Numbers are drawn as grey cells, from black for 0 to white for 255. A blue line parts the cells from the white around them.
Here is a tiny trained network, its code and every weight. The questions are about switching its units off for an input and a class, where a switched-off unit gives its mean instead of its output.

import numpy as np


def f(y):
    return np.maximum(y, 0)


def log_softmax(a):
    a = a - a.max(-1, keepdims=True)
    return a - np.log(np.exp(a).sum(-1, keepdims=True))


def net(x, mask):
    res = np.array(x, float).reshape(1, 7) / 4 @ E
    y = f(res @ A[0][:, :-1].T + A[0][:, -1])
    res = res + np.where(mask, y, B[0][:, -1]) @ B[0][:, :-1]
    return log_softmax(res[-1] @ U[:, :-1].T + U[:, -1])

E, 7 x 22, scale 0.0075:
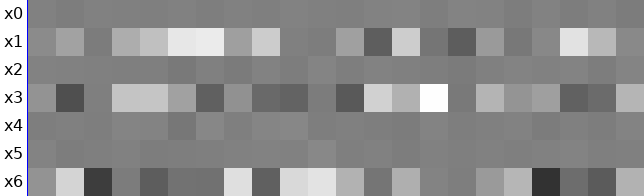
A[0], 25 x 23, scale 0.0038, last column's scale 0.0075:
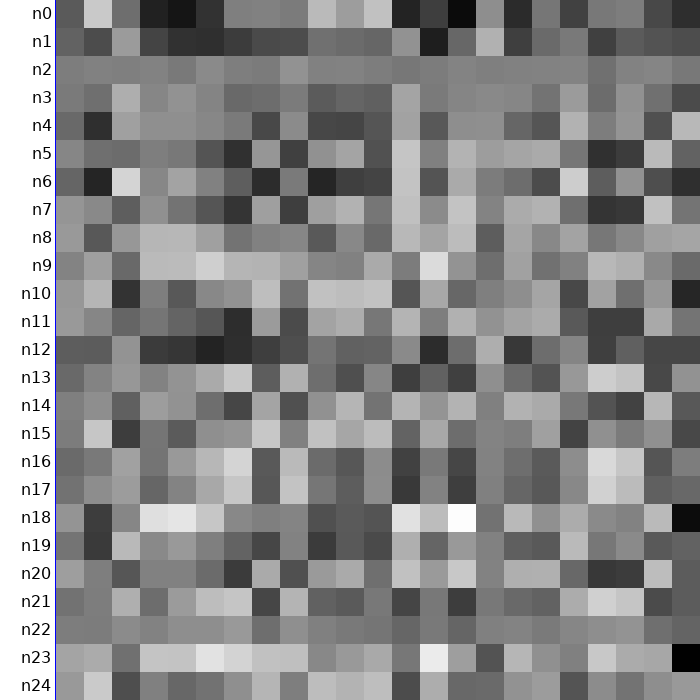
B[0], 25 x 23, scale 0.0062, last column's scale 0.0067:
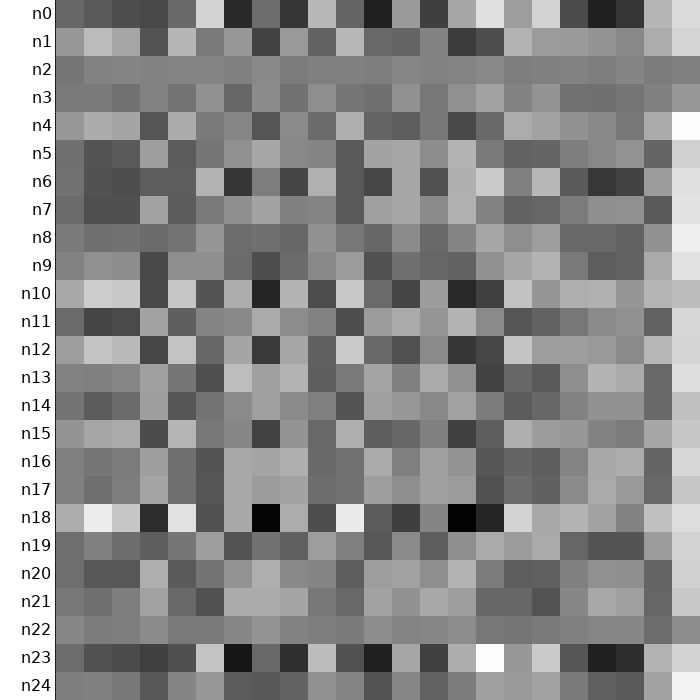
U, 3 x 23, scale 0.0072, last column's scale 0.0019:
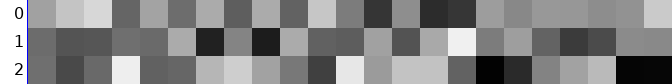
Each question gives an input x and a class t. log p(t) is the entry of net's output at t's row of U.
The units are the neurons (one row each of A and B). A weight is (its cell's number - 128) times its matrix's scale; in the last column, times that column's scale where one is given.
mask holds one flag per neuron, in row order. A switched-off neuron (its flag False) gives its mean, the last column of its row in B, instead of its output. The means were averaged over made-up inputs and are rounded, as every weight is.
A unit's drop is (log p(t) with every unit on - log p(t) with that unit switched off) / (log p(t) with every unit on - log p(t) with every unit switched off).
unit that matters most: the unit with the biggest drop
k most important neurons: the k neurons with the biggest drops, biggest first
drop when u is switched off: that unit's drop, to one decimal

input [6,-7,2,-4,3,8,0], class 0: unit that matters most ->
n12
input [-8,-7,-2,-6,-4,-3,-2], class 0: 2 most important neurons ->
n12; n1
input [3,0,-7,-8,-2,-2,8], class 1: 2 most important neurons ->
n0; n18
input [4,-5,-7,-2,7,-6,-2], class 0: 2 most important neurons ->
n12; n1
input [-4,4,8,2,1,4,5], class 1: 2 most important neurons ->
n23; n18
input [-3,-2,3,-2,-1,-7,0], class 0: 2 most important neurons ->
n23; n6
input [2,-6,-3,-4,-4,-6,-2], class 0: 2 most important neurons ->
n12; n1
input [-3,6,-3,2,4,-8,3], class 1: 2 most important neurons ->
n23; n12
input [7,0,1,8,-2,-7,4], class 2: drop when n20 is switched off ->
0.1
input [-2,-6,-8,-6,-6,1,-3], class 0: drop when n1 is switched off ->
0.2
